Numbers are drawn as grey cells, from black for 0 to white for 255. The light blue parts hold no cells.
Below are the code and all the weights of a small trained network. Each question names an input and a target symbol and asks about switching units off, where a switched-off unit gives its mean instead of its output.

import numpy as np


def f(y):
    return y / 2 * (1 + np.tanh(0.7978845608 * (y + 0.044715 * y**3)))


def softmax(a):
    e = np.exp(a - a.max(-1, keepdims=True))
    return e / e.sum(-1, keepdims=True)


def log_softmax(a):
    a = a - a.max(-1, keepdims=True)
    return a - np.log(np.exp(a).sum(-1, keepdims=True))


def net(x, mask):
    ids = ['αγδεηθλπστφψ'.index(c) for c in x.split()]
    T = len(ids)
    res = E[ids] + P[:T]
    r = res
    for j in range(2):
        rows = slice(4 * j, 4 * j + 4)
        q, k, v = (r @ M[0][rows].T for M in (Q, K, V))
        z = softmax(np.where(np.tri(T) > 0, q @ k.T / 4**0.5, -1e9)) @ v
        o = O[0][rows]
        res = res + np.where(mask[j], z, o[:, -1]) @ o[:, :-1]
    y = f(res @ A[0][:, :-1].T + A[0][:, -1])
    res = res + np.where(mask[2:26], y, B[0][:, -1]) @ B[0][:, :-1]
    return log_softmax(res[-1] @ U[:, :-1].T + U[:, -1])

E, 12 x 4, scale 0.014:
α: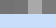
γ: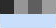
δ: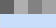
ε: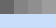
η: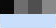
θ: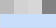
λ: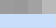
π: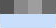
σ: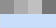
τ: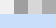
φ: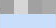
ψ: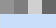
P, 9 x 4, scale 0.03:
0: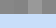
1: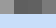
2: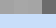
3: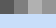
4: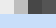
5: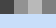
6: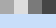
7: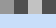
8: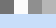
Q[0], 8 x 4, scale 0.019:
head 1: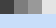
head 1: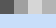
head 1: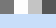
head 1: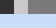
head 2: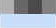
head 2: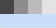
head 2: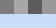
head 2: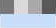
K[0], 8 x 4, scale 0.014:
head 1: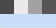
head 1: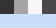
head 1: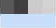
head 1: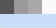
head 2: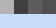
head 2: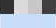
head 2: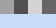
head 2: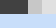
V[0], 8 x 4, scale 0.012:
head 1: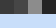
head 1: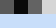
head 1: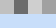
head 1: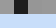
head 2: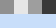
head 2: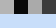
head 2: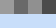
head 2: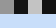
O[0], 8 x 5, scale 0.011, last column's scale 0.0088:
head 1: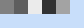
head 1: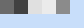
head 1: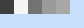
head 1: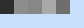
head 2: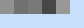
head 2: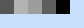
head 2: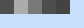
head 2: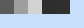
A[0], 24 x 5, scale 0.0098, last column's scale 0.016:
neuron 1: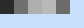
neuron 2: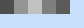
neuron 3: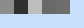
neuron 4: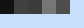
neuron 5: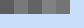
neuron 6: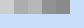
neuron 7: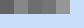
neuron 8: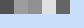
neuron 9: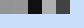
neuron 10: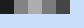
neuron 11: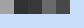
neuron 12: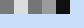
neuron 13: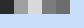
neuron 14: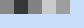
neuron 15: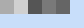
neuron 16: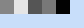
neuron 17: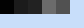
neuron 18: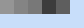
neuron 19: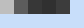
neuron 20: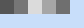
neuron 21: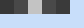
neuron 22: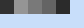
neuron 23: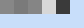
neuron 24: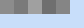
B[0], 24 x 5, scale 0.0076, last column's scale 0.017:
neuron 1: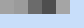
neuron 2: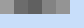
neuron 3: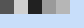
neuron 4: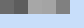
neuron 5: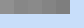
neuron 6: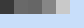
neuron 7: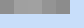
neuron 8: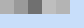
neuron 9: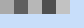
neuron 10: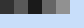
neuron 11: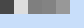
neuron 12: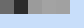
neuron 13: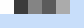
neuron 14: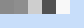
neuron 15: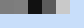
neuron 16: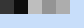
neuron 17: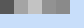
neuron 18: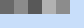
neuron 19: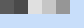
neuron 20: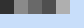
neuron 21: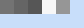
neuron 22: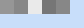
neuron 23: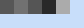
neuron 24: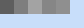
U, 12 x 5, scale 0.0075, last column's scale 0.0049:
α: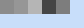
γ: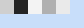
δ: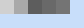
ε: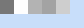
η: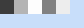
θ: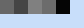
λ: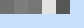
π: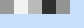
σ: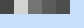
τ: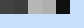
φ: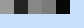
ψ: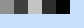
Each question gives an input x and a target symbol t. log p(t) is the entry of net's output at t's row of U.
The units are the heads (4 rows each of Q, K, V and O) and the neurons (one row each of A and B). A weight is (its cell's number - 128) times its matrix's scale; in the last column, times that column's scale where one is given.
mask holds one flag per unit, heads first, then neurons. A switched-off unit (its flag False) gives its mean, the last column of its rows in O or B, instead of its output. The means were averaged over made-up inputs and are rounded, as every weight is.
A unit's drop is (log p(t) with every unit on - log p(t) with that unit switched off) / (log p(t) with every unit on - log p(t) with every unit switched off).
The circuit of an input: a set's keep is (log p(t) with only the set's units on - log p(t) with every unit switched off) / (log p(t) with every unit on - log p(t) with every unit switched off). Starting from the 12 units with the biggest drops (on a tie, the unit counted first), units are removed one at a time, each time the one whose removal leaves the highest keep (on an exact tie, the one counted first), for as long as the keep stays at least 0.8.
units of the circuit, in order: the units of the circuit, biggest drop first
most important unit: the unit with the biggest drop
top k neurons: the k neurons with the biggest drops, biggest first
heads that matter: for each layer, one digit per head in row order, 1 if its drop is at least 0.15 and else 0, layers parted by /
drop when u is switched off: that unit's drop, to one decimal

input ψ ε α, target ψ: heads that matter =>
11
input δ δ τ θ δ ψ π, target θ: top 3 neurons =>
[neuron 16; neuron 15; neuron 12]
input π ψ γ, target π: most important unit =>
head 2
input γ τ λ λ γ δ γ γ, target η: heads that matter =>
01
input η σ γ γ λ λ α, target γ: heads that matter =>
11
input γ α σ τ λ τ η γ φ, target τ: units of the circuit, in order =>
[neuron 16; neuron 12; head 1]
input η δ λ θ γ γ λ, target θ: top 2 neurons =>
[neuron 16; neuron 15]
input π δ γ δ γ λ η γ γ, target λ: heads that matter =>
10
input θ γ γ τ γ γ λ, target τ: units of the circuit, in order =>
[neuron 16; head 1; neuron 12]
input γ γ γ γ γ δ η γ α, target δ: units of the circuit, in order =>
[head 1; head 2]
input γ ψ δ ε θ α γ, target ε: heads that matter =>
10
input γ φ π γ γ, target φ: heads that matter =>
10
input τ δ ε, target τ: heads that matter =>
11
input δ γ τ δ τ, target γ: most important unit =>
head 1
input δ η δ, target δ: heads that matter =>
10
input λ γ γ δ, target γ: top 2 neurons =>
[neuron 3; neuron 15]
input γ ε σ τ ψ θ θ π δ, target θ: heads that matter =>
10
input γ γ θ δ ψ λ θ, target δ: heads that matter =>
01
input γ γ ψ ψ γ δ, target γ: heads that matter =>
01
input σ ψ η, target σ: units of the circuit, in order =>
[head 1]
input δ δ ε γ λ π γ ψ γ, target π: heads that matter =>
11
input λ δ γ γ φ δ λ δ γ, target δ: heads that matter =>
11
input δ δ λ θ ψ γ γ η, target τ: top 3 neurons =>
[neuron 19; neuron 11; neuron 16]
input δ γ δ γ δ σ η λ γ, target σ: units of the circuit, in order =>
[head 1; neuron 15]
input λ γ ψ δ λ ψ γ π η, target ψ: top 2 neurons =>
[neuron 13; neuron 16]
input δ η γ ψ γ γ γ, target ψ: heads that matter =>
11
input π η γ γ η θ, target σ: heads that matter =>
10
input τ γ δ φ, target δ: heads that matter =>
11
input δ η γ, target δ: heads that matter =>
10
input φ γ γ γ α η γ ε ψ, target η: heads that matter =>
10
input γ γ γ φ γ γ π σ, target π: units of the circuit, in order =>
[head 1]
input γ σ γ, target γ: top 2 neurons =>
[neuron 3; neuron 15]
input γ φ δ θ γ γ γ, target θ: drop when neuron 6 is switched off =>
0.0
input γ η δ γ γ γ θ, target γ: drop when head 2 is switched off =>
0.4
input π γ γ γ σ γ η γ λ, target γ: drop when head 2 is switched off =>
0.3
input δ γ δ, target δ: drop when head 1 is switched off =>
0.7
